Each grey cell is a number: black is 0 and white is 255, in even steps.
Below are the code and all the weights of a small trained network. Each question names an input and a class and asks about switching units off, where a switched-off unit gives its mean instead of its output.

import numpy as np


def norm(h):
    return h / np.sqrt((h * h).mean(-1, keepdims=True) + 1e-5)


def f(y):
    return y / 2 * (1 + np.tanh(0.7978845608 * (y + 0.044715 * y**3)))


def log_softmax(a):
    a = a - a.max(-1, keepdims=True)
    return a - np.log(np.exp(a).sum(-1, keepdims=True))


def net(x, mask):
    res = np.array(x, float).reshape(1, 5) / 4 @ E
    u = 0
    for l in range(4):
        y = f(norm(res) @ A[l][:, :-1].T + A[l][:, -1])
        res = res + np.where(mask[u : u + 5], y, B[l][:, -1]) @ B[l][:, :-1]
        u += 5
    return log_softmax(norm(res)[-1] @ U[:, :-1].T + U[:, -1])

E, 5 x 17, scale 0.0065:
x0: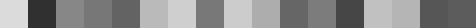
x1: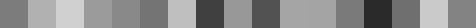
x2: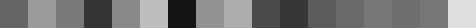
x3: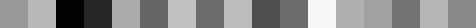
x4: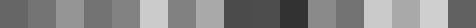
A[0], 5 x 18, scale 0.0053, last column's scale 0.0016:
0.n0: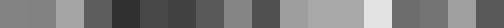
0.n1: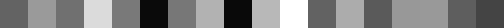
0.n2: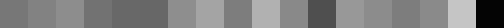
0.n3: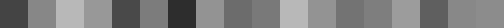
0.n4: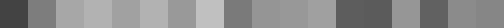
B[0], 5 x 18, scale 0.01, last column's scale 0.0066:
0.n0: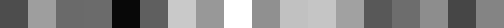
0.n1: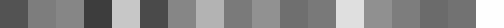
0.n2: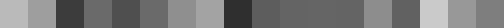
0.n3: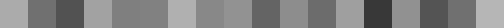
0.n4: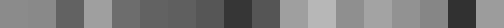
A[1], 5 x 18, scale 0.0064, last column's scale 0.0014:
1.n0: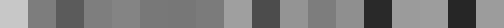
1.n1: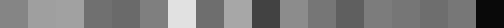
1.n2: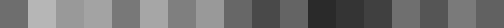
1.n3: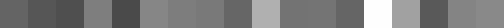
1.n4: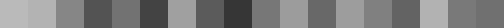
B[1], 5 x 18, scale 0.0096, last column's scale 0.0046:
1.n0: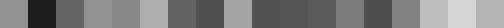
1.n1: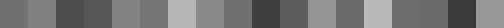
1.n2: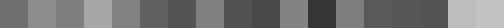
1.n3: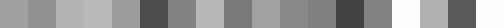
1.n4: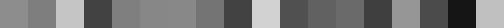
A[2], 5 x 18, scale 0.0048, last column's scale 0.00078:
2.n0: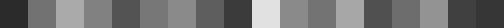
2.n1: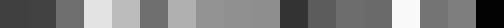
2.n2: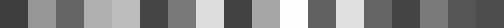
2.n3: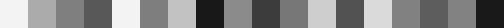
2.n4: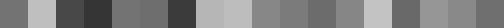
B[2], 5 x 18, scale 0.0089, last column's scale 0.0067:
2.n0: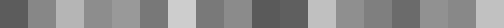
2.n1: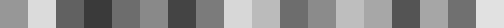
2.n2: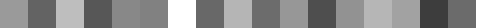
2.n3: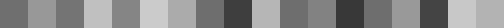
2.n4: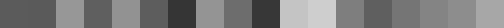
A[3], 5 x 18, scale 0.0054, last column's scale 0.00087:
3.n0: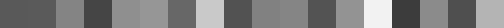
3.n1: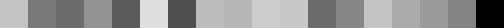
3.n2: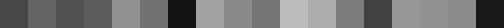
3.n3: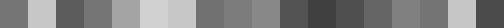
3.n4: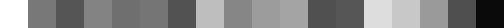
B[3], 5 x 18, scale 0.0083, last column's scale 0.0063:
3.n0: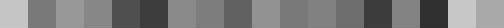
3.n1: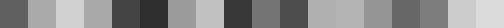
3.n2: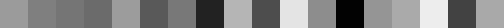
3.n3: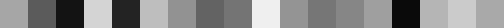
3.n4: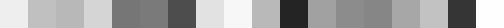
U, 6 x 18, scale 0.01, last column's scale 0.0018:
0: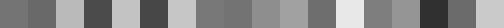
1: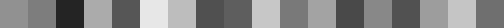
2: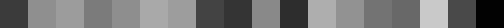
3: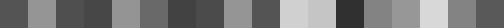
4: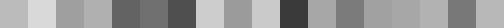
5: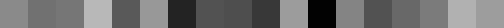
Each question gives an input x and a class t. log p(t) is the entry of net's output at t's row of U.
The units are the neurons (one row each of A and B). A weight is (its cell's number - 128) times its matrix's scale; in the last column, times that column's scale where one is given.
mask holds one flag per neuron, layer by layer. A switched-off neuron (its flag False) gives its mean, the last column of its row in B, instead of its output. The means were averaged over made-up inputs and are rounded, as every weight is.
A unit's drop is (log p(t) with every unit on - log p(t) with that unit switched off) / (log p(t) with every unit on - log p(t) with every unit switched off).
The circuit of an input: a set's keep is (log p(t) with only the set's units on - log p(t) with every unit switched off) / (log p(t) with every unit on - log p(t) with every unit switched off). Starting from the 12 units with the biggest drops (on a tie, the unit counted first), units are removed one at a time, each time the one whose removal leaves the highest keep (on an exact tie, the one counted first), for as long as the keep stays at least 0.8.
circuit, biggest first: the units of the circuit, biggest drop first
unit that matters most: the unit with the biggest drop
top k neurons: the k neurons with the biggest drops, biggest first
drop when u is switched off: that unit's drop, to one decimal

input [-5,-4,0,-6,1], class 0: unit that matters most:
0.n1
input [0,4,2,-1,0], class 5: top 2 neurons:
[0.n1, 1.n2]
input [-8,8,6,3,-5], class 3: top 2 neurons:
[0.n1, 3.n2]
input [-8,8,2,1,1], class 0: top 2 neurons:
[2.n2, 2.n3]
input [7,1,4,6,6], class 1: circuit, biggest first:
[2.n3, 3.n3]
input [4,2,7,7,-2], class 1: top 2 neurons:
[2.n3, 0.n1]
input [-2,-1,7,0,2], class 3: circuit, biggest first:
[3.n2, 2.n4]
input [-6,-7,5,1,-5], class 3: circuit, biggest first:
[2.n4, 3.n2]
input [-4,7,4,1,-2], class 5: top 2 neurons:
[0.n1, 2.n4]
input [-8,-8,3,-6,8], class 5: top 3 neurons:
[1.n2, 0.n1, 0.n3]
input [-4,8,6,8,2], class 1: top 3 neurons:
[0.n1, 2.n3, 3.n3]
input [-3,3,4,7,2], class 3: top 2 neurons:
[2.n4, 0.n3]
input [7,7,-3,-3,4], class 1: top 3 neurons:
[2.n3, 1.n3, 1.n1]
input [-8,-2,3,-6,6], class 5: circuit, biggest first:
[1.n2]
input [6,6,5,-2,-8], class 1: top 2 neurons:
[3.n3, 1.n1]
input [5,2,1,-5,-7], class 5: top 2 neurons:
[1.n3, 0.n1]
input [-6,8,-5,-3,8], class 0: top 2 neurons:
[0.n1, 2.n2]
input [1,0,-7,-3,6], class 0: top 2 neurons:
[0.n1, 2.n0]
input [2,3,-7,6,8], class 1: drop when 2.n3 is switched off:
0.3
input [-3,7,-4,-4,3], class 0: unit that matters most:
0.n1
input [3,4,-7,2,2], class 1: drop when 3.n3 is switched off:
0.2
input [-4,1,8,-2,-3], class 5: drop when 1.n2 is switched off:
0.1
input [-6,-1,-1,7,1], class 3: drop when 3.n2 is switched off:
0.3
